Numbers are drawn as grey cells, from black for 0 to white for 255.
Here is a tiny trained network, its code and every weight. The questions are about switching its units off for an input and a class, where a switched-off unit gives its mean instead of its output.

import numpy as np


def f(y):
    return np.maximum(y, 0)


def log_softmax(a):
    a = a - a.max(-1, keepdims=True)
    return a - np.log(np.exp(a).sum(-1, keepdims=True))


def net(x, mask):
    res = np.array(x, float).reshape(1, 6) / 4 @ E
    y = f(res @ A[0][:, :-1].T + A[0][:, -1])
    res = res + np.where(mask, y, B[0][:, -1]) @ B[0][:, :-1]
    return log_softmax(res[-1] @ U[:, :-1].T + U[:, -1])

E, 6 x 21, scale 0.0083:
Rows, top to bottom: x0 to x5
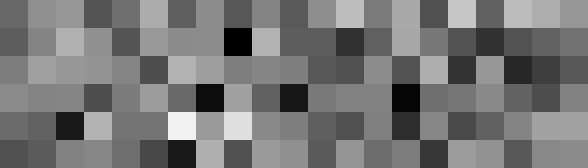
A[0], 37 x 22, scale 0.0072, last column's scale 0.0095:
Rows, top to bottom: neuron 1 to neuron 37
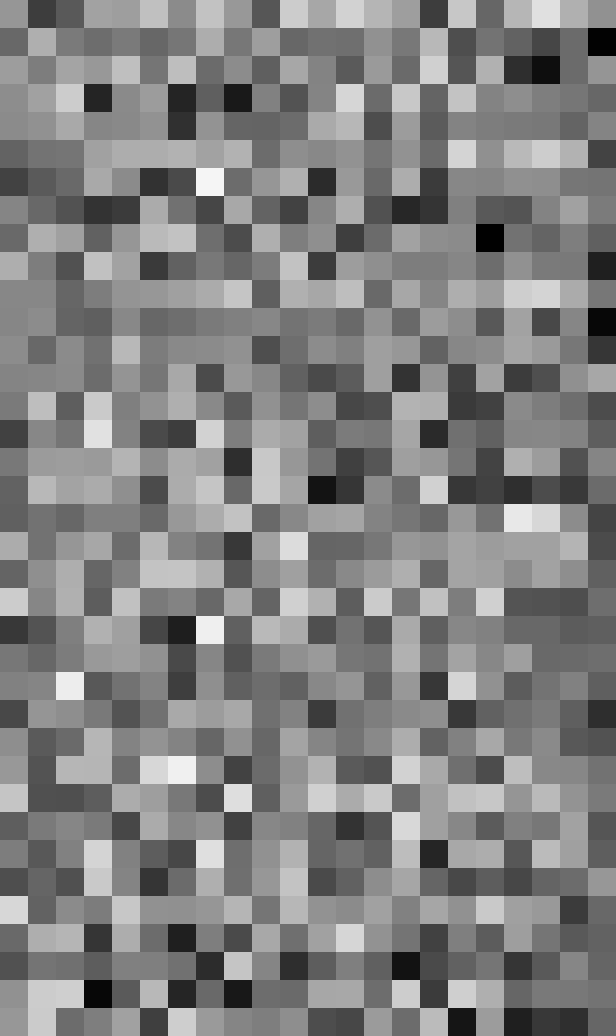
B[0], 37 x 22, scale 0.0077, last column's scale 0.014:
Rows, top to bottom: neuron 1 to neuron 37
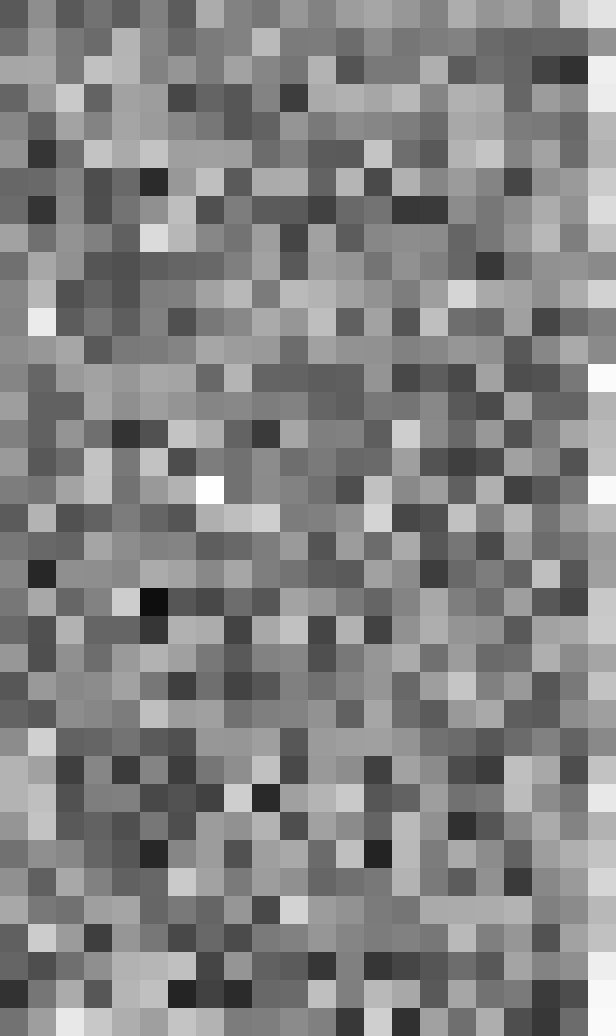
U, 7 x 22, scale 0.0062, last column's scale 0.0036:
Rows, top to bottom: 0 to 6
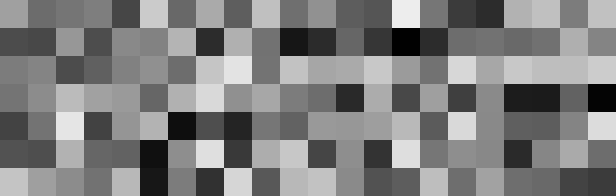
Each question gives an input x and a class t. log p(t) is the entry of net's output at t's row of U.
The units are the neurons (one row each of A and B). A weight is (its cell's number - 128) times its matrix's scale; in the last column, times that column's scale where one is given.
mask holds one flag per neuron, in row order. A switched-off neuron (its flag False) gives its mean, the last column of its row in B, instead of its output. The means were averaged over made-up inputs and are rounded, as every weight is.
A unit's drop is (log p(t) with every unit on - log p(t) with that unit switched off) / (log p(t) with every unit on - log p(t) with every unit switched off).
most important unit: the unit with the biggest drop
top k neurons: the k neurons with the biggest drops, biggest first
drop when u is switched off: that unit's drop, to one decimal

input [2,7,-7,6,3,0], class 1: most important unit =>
neuron 8
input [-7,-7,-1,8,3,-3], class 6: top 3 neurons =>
(neuron 29; neuron 22; neuron 3)
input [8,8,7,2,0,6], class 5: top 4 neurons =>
(neuron 23; neuron 7; neuron 16; neuron 18)
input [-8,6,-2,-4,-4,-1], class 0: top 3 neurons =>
(neuron 28; neuron 17; neuron 30)
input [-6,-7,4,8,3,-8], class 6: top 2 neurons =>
(neuron 29; neuron 22)
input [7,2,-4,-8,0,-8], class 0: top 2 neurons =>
(neuron 28; neuron 17)
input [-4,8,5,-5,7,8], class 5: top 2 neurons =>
(neuron 23; neuron 7)
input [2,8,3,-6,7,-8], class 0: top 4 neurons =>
(neuron 28; neuron 17; neuron 9; neuron 30)
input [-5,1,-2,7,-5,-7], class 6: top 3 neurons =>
(neuron 22; neuron 3; neuron 29)
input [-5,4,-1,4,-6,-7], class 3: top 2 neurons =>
(neuron 29; neuron 3)
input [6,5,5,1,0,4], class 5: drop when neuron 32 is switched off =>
0.2
